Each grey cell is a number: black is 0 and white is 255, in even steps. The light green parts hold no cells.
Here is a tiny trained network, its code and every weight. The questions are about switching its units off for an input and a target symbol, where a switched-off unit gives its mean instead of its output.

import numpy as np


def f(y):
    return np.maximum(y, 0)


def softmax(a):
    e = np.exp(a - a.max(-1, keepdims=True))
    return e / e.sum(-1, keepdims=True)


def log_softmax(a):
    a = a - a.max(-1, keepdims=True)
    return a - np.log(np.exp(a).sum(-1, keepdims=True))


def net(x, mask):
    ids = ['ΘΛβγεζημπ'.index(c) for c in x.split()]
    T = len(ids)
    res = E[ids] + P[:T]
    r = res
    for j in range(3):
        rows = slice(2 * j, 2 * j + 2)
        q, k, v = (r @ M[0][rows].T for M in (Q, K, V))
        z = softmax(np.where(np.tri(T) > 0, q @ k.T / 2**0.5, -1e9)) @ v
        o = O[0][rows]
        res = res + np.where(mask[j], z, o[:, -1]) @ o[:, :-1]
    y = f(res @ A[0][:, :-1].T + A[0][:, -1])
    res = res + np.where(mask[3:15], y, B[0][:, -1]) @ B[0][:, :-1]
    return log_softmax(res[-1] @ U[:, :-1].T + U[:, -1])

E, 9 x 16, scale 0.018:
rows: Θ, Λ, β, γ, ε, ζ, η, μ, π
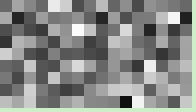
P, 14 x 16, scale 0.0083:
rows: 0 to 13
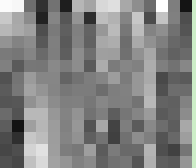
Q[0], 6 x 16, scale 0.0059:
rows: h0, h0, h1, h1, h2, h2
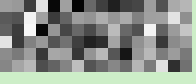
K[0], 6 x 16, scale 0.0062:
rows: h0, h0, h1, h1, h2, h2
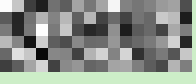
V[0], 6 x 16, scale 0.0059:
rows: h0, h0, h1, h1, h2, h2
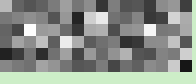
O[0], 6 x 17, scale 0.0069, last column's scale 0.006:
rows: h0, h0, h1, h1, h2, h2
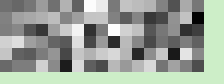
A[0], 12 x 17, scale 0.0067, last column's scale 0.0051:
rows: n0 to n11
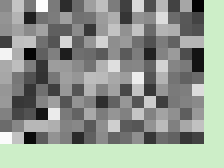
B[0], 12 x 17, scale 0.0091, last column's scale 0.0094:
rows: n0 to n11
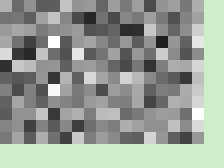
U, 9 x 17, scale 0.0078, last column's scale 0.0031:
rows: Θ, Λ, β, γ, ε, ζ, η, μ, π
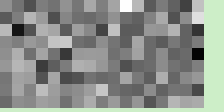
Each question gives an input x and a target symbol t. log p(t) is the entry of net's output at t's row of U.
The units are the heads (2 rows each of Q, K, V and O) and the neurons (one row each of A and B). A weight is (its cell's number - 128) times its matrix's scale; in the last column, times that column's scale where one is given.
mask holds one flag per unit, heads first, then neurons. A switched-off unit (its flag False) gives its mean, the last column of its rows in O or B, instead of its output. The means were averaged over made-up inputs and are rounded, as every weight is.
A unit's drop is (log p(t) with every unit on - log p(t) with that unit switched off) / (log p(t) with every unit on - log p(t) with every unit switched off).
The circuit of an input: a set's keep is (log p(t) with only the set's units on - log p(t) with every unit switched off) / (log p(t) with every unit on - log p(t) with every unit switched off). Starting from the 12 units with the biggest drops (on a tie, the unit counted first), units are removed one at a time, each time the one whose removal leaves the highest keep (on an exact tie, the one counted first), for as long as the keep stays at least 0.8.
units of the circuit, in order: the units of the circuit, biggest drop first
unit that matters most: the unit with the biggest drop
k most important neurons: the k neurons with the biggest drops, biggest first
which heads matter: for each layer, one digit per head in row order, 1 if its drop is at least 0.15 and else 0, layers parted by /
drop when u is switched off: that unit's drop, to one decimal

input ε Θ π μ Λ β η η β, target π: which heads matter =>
011
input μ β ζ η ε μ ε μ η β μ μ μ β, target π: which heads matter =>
110
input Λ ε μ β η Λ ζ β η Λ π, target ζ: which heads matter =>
010
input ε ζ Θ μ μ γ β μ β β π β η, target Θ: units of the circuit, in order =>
h1
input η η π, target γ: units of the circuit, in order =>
n1, h1
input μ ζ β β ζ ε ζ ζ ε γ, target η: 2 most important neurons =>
n9, n6
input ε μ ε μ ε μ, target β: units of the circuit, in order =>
h1, n5
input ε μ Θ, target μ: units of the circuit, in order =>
n11, n7
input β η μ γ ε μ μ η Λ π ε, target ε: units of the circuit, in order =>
h1, n11
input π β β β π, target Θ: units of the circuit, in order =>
n6, h2, h1
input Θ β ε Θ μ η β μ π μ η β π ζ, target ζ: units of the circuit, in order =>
h1, n7
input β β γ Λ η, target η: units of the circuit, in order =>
h1, n9
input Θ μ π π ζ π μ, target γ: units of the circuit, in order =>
h2, n2, h1
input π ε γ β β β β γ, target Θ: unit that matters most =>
n2
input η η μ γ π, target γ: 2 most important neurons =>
n1, n7
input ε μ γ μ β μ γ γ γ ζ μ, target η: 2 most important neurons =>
n9, n2
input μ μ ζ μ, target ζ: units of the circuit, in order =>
n2, h1
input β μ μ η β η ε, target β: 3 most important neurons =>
n4, n11, n5
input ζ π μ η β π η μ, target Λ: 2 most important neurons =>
n2, n9
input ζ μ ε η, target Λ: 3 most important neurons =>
n9, n3, n7
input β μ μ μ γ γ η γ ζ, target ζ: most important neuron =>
n7
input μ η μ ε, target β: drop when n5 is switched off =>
0.1
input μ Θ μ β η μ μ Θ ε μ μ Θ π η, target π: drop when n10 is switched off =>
0.1
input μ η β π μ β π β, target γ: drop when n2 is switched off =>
-0.1
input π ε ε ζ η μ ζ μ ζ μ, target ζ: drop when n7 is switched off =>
0.1
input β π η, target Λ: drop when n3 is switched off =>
0.2
